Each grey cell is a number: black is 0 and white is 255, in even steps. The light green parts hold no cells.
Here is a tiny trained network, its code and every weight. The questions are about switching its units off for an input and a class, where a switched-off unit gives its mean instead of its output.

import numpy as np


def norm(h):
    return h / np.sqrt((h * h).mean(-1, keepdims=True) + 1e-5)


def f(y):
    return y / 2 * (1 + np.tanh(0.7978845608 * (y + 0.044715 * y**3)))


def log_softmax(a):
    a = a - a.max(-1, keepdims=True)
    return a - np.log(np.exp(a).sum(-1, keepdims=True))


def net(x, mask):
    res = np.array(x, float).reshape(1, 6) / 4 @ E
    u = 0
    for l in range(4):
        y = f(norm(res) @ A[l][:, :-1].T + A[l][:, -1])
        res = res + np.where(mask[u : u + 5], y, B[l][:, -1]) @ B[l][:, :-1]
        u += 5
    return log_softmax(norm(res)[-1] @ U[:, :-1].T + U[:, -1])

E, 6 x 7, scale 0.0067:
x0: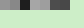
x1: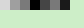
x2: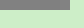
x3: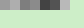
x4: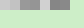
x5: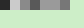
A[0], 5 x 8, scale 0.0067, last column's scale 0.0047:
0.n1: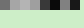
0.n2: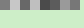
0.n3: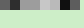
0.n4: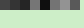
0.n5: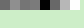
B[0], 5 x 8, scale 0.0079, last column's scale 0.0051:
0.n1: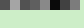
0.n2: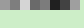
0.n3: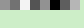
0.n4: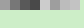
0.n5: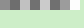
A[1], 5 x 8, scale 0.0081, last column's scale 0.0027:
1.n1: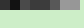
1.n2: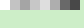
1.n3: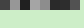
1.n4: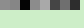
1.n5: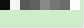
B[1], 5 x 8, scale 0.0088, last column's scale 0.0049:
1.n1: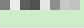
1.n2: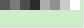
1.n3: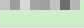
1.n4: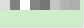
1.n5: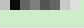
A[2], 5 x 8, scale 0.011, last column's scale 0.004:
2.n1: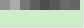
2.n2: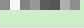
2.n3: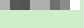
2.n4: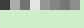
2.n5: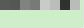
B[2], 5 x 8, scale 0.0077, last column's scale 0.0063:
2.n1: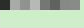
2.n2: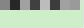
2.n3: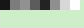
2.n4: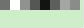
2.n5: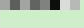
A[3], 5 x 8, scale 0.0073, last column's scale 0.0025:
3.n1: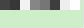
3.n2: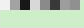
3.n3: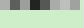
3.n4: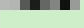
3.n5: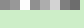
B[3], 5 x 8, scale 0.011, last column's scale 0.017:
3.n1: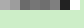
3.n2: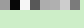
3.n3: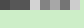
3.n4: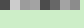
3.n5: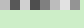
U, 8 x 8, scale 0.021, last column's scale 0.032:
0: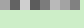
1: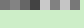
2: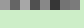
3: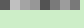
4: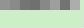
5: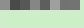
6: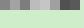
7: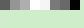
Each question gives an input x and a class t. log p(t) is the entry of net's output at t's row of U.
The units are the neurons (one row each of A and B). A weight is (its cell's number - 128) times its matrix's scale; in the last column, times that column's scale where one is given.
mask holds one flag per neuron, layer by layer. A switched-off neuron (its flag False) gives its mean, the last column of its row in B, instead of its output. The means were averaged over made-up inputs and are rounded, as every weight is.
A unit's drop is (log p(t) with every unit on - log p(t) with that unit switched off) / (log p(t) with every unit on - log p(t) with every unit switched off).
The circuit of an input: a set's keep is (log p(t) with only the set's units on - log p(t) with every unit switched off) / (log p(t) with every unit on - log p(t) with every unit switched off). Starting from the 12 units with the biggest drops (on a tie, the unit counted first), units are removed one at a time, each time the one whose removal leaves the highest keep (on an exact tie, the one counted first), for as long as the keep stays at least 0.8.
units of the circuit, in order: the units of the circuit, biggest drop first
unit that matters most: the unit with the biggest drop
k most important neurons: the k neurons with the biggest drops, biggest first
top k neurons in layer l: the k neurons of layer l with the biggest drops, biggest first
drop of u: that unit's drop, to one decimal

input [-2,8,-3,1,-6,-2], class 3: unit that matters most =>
3.n4
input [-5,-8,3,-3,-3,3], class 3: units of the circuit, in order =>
(2.n4, 1.n2)
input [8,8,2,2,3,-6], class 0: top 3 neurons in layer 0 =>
(0.n3, 0.n5, 0.n2)
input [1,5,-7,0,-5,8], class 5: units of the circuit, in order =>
(1.n5, 3.n3)
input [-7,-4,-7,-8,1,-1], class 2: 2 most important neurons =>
(2.n5, 1.n4)
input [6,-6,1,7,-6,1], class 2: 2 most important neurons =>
(0.n2, 0.n5)
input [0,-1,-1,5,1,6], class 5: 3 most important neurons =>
(1.n5, 0.n3, 1.n1)
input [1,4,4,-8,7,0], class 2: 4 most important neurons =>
(0.n3, 2.n5, 1.n1, 0.n4)
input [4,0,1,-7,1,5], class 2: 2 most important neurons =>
(0.n3, 2.n5)
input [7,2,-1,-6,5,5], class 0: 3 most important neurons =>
(1.n3, 1.n4, 0.n5)
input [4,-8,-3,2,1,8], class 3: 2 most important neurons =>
(2.n4, 2.n3)
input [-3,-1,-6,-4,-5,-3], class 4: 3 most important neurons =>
(1.n2, 3.n1, 0.n3)
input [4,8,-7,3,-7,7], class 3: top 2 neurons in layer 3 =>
(3.n4, 3.n1)
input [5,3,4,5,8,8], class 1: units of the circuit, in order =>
(3.n1)
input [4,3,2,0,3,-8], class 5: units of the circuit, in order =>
(2.n3, 3.n3)
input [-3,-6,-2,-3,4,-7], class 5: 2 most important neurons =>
(1.n2, 1.n1)
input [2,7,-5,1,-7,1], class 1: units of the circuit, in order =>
(1.n1, 3.n1)
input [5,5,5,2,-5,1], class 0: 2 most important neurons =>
(1.n4, 1.n2)
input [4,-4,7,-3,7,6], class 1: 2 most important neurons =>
(1.n2, 0.n1)
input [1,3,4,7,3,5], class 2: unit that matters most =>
0.n2
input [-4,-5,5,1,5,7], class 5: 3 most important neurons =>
(1.n5, 0.n5, 1.n1)
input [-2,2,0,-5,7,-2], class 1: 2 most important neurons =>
(1.n2, 3.n1)
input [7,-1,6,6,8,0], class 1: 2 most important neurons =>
(1.n2, 2.n2)
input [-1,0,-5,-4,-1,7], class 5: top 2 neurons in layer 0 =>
(0.n5, 0.n2)
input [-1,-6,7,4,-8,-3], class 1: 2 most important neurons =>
(1.n1, 0.n4)
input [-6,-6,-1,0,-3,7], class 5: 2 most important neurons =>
(1.n5, 1.n3)
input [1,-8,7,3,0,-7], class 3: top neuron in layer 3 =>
(3.n3)
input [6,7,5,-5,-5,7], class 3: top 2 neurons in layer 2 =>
(2.n2, 2.n3)
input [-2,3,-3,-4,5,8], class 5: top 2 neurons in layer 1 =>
(1.n5, 1.n1)
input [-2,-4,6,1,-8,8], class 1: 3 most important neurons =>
(1.n1, 0.n4, 3.n3)
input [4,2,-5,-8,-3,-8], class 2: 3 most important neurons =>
(0.n3, 2.n5, 1.n5)
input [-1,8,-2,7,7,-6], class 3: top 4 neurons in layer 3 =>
(3.n4, 3.n1, 3.n5, 3.n3)
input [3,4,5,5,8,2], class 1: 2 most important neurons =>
(1.n2, 3.n1)
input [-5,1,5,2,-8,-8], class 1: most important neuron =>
(1.n1)
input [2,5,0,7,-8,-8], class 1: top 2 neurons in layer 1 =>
(1.n1, 1.n5)
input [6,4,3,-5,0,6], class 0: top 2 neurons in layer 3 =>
(3.n5, 3.n1)
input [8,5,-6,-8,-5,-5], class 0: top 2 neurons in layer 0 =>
(0.n5, 0.n2)
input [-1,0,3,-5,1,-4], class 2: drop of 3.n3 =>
0.1
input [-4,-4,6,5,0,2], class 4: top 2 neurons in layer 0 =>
(0.n3, 0.n1)
